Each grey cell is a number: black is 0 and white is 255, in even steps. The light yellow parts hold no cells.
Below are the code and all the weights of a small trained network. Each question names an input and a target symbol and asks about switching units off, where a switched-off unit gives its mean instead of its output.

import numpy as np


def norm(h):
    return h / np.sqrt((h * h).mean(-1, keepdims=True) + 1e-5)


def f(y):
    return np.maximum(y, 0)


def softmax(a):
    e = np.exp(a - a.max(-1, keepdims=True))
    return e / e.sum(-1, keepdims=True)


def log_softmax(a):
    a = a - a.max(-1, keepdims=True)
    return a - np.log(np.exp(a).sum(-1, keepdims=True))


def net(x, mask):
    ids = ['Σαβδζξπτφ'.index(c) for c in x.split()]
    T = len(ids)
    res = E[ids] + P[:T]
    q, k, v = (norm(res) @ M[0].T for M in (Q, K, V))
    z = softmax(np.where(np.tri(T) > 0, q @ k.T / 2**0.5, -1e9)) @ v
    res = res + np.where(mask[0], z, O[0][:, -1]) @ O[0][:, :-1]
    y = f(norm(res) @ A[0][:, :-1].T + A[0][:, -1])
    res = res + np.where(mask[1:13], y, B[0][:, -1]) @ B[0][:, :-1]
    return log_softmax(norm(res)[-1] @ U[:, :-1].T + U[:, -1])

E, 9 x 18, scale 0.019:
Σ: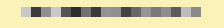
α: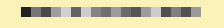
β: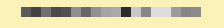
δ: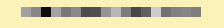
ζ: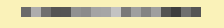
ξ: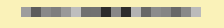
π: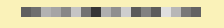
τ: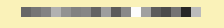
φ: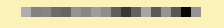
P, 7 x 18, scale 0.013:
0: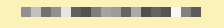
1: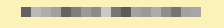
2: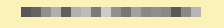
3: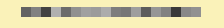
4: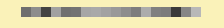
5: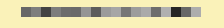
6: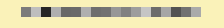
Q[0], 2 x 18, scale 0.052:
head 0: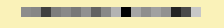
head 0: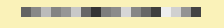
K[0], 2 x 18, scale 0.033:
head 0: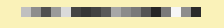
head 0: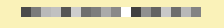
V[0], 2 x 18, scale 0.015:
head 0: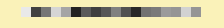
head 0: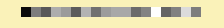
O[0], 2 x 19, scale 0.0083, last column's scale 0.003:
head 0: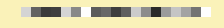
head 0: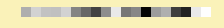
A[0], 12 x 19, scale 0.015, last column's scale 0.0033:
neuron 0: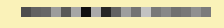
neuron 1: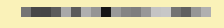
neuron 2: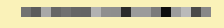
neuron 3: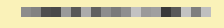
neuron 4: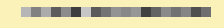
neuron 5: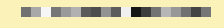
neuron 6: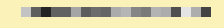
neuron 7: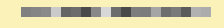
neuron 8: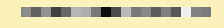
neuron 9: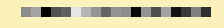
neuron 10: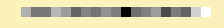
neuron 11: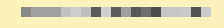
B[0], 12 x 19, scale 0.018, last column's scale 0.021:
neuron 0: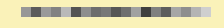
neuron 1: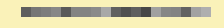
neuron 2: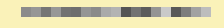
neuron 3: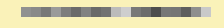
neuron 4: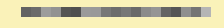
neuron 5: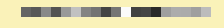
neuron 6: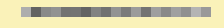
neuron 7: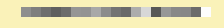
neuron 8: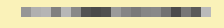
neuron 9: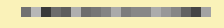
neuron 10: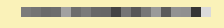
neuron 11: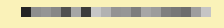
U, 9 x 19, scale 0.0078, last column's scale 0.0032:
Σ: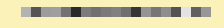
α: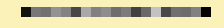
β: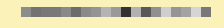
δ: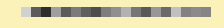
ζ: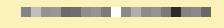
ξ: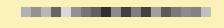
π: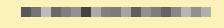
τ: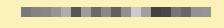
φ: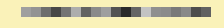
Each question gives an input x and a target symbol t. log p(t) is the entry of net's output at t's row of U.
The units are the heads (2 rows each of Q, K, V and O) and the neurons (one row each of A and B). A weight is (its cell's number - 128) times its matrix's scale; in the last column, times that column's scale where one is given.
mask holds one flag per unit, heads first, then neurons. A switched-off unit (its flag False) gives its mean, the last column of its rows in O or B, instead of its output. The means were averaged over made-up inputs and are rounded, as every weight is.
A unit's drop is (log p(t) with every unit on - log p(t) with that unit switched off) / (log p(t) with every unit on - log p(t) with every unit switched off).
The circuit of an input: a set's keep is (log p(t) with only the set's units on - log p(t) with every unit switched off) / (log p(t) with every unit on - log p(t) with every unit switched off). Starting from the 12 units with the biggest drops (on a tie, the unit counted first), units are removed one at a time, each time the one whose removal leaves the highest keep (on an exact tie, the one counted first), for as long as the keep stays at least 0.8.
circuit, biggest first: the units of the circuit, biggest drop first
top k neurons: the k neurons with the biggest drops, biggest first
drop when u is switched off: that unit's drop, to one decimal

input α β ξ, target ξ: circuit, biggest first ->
neuron 10; head 0
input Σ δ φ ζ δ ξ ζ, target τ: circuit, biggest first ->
head 0
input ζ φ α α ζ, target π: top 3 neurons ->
neuron 5; neuron 2; neuron 3
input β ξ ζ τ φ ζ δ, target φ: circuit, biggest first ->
head 0; neuron 7; neuron 3
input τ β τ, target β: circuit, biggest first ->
head 0; neuron 2; neuron 0; neuron 10
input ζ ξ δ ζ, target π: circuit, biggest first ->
head 0; neuron 5; neuron 2; neuron 7
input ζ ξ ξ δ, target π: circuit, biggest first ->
head 0; neuron 7; neuron 5
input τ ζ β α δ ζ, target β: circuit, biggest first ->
head 0; neuron 0; neuron 2; neuron 10
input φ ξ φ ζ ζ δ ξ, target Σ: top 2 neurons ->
neuron 2; neuron 8
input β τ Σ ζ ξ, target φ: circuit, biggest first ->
head 0; neuron 7; neuron 10; neuron 5
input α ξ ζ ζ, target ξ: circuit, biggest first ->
head 0; neuron 10
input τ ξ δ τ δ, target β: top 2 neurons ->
neuron 0; neuron 10
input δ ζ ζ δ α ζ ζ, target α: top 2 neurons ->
neuron 4; neuron 7
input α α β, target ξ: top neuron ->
neuron 10
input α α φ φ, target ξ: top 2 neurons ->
neuron 10; neuron 11
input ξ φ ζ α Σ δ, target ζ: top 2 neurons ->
neuron 8; neuron 10
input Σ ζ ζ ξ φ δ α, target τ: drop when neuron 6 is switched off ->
0.0
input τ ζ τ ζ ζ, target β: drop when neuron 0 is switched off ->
0.4
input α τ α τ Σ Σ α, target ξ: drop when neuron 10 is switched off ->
0.2
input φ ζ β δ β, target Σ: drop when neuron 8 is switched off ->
0.2
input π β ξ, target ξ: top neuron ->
neuron 8
